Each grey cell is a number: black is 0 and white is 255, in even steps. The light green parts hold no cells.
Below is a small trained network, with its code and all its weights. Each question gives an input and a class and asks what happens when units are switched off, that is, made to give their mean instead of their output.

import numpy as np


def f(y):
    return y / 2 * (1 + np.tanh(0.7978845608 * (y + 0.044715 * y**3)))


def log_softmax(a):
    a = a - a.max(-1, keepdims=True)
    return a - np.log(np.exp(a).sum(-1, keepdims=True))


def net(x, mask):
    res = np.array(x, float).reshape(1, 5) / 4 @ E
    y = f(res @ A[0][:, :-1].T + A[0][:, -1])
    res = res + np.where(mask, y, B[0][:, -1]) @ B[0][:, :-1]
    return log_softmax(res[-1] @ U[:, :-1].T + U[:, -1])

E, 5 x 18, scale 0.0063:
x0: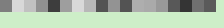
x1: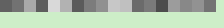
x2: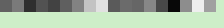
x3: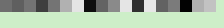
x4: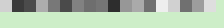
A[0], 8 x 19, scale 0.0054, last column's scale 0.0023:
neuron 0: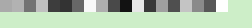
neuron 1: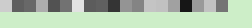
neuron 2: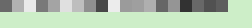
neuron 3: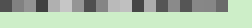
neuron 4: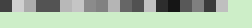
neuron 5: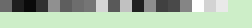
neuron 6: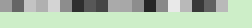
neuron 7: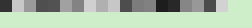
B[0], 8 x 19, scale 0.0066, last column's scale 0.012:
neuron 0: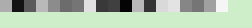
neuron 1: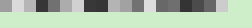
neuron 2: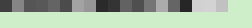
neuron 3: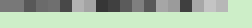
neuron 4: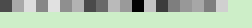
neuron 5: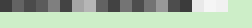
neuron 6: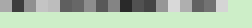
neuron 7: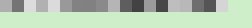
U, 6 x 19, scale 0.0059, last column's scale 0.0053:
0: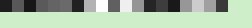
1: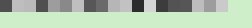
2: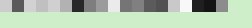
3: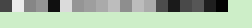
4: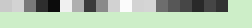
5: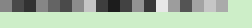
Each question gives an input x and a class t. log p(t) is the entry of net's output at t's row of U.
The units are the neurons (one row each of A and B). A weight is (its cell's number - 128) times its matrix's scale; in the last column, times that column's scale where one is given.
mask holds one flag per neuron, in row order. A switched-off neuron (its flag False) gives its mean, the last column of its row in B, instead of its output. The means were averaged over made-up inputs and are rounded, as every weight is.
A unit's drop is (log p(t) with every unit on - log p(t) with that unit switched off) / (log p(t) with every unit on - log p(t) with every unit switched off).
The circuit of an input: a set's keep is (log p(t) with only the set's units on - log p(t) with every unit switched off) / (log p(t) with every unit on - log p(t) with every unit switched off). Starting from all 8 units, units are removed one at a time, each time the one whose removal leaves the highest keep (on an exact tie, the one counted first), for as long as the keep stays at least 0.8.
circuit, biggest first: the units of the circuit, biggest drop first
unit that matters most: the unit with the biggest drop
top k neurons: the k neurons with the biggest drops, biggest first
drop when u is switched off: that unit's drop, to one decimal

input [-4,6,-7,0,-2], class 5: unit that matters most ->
neuron 2
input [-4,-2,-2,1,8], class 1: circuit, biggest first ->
neuron 0; neuron 1
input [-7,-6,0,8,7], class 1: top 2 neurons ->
neuron 1; neuron 0
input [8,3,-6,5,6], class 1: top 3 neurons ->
neuron 1; neuron 2; neuron 0
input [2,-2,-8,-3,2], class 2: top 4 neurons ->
neuron 5; neuron 3; neuron 6; neuron 0
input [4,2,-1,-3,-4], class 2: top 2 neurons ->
neuron 5; neuron 7
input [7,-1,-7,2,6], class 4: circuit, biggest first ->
neuron 1; neuron 5
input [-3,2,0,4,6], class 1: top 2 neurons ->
neuron 0; neuron 1
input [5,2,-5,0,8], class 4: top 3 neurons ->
neuron 1; neuron 0; neuron 5
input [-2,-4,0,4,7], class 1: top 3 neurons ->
neuron 1; neuron 0; neuron 5
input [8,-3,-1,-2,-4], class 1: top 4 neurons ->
neuron 4; neuron 2; neuron 6; neuron 7
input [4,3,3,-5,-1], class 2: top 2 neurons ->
neuron 5; neuron 7
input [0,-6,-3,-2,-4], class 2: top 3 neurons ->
neuron 5; neuron 3; neuron 2
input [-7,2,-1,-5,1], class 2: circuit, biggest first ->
neuron 2
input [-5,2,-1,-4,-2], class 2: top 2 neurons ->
neuron 5; neuron 2
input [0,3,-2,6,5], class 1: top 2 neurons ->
neuron 0; neuron 1
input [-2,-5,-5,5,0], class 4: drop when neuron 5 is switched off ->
0.2
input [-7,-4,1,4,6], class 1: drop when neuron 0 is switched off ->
0.7
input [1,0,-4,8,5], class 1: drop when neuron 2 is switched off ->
0.1
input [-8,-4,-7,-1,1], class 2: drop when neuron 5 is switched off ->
0.1
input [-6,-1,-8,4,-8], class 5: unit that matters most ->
neuron 3
